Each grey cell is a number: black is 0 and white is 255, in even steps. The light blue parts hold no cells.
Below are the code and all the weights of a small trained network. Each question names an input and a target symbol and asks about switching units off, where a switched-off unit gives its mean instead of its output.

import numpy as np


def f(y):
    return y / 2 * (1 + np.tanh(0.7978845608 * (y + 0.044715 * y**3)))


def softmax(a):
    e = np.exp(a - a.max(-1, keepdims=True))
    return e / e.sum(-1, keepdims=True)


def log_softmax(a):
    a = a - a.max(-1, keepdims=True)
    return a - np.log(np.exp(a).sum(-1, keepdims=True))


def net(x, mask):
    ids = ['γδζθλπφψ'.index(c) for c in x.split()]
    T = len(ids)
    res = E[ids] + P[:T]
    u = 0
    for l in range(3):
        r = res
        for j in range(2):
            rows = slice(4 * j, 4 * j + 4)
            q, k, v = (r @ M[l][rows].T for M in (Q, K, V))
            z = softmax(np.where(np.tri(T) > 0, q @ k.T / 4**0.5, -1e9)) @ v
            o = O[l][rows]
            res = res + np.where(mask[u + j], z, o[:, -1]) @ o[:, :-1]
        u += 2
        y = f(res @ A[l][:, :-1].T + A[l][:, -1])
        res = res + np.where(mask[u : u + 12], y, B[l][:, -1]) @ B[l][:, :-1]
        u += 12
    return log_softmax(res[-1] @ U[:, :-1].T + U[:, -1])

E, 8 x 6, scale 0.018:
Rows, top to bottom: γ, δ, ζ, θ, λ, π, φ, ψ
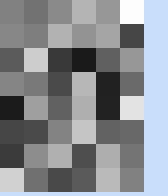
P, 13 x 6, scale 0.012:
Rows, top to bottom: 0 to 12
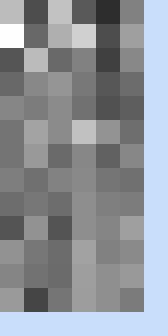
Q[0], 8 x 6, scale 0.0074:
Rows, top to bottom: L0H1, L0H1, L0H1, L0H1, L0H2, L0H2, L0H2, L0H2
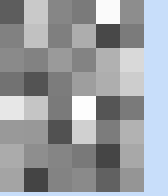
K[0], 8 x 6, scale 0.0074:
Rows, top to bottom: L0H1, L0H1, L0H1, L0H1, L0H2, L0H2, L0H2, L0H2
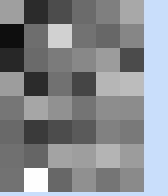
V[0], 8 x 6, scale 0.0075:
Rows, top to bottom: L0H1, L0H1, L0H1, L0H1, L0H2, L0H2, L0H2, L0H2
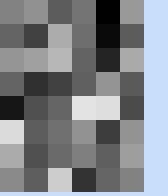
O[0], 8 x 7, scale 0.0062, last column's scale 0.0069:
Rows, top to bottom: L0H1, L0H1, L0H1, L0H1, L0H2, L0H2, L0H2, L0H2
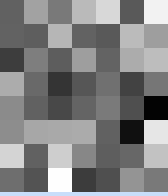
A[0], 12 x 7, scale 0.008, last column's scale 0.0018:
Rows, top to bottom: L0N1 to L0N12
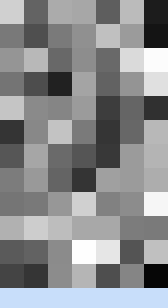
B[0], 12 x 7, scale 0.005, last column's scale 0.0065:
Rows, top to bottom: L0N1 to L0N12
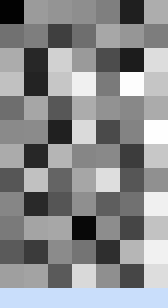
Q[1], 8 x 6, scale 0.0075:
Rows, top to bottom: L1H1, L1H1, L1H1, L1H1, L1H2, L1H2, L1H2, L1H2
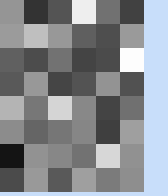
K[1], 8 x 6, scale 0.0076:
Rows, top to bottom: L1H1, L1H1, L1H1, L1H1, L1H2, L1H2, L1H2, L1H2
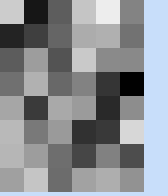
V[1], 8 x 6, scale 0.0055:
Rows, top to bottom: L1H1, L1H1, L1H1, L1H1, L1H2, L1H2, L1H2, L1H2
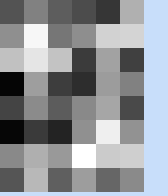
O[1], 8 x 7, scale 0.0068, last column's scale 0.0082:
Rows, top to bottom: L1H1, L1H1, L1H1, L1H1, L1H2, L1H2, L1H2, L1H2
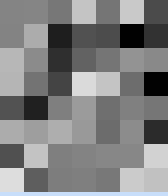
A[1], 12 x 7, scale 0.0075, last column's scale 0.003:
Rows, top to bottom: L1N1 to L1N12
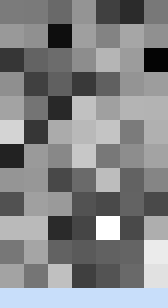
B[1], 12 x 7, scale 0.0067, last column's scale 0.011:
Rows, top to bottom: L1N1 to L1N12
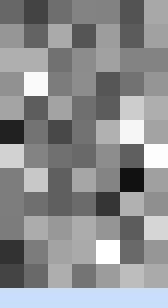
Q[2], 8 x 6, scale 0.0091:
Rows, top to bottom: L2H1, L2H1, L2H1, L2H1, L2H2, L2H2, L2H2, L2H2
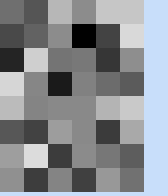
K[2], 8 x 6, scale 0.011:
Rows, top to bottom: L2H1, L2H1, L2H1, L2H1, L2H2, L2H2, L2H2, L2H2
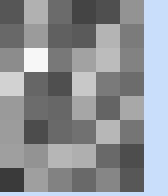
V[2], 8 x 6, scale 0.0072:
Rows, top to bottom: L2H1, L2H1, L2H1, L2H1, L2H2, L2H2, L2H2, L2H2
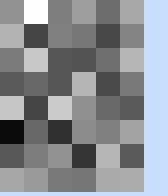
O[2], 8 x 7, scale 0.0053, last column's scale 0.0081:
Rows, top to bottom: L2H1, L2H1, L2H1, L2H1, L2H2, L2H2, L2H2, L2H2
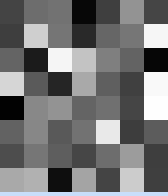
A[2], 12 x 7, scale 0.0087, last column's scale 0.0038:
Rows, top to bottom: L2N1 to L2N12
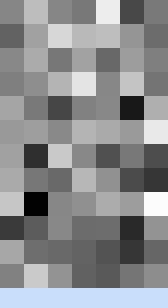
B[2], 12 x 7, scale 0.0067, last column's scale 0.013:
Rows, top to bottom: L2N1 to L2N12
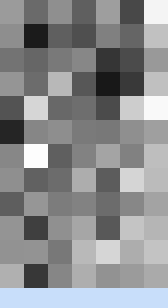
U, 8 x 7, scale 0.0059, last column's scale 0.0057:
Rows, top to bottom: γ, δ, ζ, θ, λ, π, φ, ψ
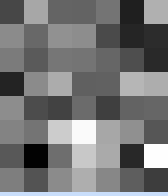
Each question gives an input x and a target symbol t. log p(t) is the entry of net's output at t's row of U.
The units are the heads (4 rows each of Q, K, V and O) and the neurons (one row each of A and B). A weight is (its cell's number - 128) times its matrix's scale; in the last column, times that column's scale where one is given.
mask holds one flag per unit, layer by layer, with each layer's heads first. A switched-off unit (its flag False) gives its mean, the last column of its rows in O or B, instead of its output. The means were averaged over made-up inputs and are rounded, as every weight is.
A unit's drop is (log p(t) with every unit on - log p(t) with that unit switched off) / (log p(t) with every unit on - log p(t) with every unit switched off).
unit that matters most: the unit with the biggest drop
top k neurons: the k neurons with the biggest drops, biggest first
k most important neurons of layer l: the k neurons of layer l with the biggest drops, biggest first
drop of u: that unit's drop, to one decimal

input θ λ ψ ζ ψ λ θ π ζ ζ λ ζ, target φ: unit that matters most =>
L0N12
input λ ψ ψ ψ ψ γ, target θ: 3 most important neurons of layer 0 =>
L0N6, L0N11, L0N10
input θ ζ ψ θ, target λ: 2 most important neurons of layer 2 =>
L2N5, L2N8
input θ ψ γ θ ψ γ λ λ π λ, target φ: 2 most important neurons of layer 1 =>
L1N7, L1N6
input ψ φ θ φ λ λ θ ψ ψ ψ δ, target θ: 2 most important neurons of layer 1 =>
L1N10, L1N8
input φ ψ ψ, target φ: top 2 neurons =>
L2N5, L0N11
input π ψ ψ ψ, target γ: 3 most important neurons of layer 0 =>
L0N11, L0N4, L0N3
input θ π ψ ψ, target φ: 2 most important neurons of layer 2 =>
L2N5, L2N2
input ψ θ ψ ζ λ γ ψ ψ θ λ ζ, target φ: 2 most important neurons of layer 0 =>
L0N11, L0N8
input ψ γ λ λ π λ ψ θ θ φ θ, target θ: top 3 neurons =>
L0N4, L2N6, L1N6
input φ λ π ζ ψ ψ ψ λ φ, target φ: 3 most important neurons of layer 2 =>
L2N5, L2N7, L2N2
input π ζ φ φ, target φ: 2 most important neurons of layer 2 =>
L2N5, L2N2
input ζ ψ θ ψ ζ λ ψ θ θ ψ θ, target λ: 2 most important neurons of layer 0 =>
L0N9, L0N11
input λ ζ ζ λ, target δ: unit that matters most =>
L2N4
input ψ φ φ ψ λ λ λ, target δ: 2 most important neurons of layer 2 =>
L2N4, L2N5
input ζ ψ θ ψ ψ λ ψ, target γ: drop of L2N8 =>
-0.1
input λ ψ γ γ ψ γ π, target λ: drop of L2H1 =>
0.3
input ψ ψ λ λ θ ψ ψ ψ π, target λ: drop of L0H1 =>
0.1
